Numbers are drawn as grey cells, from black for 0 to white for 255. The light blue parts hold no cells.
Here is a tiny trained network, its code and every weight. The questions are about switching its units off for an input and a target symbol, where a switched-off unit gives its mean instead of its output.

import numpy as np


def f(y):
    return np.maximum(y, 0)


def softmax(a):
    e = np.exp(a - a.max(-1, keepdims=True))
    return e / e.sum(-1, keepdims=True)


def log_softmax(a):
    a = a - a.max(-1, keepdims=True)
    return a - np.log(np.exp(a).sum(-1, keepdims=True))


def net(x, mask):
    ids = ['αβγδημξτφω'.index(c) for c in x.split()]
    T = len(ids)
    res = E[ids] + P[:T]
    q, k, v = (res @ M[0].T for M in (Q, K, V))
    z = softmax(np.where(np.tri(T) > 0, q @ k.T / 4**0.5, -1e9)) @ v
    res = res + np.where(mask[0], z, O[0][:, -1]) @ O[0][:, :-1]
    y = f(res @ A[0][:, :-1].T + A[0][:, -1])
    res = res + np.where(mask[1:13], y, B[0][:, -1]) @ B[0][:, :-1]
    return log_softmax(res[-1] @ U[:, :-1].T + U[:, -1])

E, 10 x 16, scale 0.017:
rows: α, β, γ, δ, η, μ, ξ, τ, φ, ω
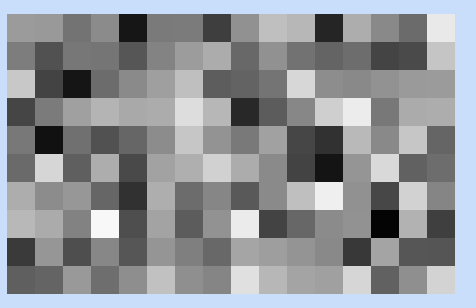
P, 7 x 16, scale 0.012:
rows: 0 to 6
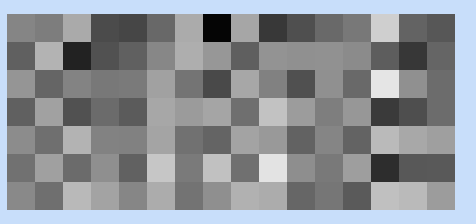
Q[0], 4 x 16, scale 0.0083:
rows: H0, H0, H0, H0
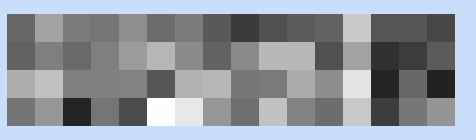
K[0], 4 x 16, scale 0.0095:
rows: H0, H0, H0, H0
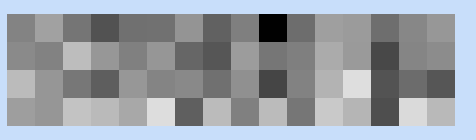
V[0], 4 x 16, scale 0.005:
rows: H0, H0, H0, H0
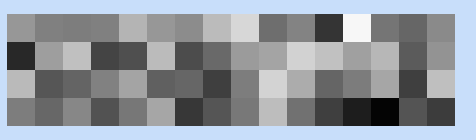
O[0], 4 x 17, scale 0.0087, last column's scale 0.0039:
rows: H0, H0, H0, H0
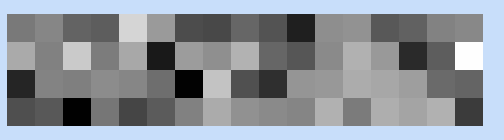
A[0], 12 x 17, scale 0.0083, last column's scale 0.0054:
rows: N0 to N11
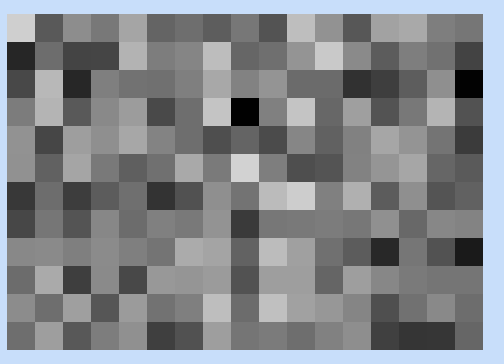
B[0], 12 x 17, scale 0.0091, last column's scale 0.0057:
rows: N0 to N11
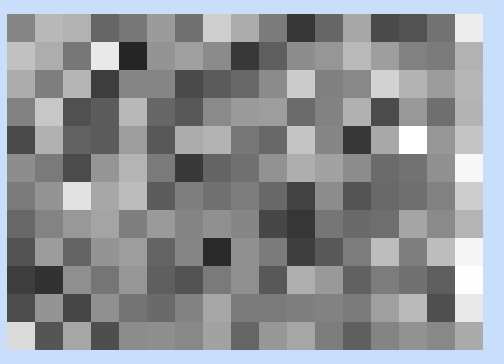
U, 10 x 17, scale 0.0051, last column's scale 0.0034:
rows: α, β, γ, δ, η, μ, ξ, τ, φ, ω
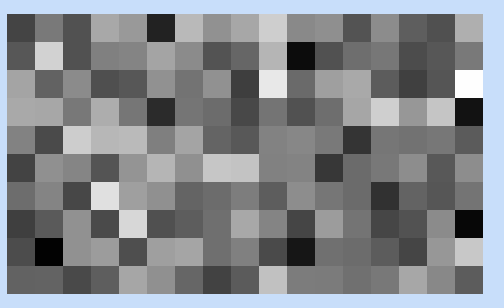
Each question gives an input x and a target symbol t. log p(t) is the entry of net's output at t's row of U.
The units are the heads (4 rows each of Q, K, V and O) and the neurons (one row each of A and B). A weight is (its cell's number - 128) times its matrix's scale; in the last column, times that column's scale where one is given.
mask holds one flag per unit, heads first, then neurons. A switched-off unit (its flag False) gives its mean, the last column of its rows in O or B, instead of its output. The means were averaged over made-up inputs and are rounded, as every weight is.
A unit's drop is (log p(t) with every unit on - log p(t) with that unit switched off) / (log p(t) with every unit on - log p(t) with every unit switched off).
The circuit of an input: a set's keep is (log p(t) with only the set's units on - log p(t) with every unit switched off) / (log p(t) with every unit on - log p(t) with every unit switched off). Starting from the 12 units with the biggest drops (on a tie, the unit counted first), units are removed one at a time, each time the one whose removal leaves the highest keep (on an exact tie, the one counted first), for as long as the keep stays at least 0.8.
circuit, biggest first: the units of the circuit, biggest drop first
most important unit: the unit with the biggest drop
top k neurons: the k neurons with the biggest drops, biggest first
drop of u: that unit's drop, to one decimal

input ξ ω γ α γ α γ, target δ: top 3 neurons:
N1, N9, N4
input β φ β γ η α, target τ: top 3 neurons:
N6, N3, N9
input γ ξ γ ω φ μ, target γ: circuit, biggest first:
H0, N11, N8
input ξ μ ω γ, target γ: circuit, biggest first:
H0, N11, N8, N9
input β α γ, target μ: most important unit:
N0
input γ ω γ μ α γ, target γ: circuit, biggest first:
H0, N11, N8, N4
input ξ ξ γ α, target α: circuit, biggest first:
H0, N9
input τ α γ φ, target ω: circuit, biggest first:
H0, N2
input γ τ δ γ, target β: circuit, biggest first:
H0, N8, N9
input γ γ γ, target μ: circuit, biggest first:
N0, H0, N4
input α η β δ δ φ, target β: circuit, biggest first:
H0, N8
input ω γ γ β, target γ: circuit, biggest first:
H0, N11
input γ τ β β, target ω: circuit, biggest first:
N2, H0
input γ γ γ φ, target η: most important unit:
N6
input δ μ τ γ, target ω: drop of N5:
-0.1
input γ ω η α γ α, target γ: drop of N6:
0.1
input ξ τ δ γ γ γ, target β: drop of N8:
0.4
